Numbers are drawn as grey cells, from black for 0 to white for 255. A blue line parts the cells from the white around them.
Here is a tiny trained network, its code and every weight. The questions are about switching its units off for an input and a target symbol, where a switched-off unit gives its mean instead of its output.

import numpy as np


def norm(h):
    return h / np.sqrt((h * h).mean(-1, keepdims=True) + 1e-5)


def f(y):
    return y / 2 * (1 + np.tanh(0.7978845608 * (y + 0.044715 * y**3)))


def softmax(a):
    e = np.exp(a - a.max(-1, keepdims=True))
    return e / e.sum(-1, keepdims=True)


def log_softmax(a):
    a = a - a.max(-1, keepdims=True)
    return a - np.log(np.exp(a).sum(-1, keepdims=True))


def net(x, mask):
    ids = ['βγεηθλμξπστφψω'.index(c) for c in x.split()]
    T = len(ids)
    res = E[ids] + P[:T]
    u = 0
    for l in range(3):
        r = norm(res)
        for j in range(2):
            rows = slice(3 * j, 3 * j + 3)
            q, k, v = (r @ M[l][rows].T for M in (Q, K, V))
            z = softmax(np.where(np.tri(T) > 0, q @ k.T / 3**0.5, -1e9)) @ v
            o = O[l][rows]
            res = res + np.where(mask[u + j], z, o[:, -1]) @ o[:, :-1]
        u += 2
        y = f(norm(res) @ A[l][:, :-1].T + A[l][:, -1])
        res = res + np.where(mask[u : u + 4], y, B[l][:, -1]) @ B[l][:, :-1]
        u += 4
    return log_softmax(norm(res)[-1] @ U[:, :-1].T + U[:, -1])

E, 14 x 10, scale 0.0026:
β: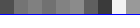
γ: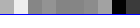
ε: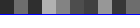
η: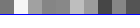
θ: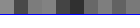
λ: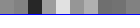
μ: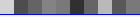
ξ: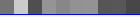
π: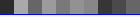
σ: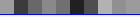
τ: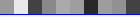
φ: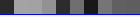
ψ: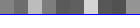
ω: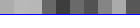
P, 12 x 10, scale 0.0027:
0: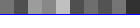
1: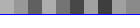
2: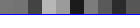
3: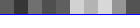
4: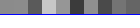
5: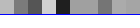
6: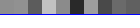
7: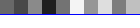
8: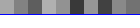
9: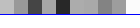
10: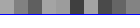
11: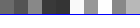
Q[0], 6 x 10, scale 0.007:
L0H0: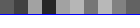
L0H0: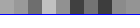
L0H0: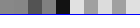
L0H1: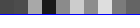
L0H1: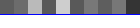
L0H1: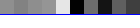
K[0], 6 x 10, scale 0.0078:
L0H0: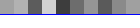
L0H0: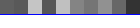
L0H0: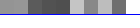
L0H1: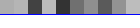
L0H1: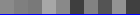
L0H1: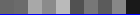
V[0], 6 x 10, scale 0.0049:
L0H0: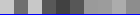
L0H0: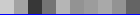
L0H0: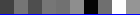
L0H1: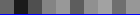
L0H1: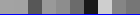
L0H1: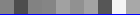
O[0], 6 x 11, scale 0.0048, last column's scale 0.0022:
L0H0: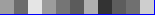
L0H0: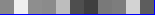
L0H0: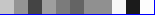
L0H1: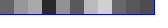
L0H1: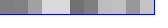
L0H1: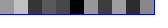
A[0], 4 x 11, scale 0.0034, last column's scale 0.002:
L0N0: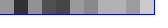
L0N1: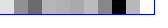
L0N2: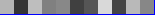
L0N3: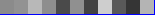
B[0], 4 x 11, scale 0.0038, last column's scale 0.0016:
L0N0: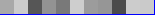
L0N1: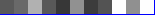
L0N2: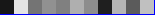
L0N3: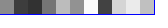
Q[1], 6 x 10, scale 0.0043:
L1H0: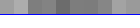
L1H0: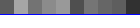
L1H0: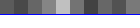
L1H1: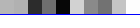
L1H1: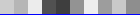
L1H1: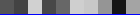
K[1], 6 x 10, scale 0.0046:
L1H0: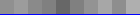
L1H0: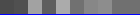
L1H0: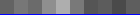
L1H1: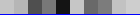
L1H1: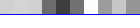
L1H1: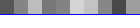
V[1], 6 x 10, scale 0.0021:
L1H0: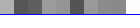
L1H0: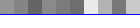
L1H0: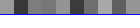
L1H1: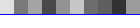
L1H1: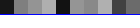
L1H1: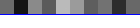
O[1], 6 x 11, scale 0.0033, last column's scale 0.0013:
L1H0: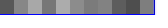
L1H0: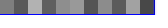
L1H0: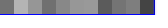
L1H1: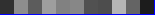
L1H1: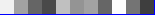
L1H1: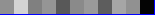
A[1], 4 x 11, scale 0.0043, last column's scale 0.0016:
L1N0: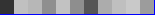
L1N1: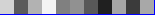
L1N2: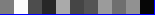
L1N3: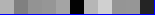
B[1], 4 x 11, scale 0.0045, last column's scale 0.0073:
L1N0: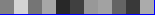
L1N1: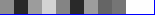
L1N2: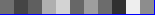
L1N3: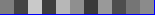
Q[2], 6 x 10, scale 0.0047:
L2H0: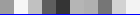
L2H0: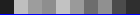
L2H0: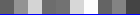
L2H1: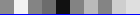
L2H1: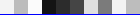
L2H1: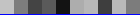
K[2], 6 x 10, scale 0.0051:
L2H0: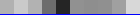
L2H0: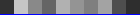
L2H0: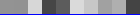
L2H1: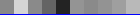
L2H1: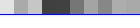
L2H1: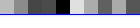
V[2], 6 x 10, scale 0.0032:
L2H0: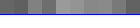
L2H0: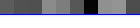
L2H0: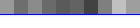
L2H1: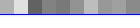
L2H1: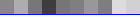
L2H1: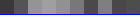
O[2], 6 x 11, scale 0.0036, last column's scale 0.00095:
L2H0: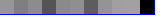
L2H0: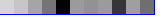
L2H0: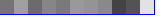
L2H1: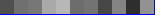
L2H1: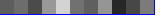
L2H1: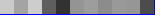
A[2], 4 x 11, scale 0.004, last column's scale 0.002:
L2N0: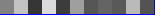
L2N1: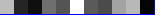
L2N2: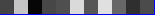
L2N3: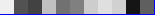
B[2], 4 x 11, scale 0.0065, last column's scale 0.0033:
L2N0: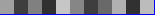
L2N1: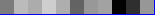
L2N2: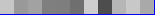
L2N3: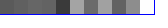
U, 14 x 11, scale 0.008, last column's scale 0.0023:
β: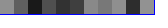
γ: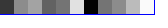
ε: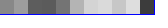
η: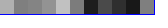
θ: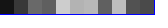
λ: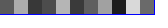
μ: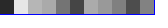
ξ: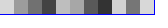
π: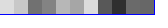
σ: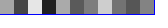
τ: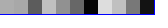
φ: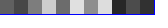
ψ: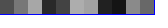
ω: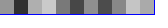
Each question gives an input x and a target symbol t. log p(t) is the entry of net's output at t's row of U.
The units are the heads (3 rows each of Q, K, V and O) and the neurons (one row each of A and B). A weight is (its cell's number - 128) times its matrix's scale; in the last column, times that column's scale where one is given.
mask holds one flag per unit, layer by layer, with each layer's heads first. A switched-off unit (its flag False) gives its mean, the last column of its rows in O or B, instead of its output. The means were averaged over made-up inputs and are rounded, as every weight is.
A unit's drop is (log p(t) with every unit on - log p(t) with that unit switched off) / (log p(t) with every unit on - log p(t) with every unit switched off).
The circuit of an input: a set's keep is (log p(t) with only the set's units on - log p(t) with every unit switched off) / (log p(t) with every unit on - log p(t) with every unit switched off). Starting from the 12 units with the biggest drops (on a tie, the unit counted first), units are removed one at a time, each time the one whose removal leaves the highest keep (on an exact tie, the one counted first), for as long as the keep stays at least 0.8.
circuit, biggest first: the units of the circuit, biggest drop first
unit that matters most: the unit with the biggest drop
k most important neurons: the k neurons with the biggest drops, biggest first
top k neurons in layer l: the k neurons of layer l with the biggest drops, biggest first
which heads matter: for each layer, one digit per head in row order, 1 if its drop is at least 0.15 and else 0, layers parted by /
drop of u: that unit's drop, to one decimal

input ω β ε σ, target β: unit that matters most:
L0H1
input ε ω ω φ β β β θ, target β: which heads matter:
01 / 00 / 00
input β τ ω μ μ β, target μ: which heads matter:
11 / 00 / 00
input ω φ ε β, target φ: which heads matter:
00 / 00 / 00
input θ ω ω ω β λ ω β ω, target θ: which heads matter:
11 / 00 / 00
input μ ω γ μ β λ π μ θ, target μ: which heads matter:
11 / 00 / 00
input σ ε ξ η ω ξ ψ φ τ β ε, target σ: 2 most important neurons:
L1N3, L1N1
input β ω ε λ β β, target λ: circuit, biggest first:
L0H0, L0H1
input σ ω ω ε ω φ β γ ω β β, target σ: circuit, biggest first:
L0H1, L1N3
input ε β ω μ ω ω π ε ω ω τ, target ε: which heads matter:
11 / 00 / 00
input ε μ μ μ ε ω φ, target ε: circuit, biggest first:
L0H0, L2N2, L1N1
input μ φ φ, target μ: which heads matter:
01 / 00 / 00
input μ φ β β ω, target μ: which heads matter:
11 / 00 / 00
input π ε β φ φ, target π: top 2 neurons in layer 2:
L2N1, L2N2
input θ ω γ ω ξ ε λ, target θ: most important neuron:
L1N1
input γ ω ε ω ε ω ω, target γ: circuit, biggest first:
L0H0, L0H1
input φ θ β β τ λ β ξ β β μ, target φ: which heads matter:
10 / 00 / 00
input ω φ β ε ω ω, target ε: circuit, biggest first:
L0H1, L0H0, L2N2, L1N1
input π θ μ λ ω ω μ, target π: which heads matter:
10 / 00 / 00
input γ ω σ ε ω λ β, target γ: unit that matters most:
L0H0
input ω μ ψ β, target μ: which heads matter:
10 / 00 / 00
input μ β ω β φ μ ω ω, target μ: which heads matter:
10 / 00 / 00
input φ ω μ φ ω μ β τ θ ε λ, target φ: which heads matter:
10 / 00 / 00
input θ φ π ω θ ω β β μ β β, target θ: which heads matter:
11 / 00 / 10
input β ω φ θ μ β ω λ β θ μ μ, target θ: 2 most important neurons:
L1N1, L0N2
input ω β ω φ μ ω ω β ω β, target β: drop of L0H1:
0.4
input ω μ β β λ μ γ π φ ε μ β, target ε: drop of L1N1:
0.1
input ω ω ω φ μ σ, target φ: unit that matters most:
L0H0
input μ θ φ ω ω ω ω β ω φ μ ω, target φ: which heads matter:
00 / 00 / 00
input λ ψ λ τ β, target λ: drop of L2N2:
0.0
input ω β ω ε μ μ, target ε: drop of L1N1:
0.1
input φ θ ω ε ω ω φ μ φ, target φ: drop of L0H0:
0.9
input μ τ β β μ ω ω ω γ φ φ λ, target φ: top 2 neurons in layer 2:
L2N1, L2N3
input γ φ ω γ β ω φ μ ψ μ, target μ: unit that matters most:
L0H1
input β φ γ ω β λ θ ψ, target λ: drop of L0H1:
0.2
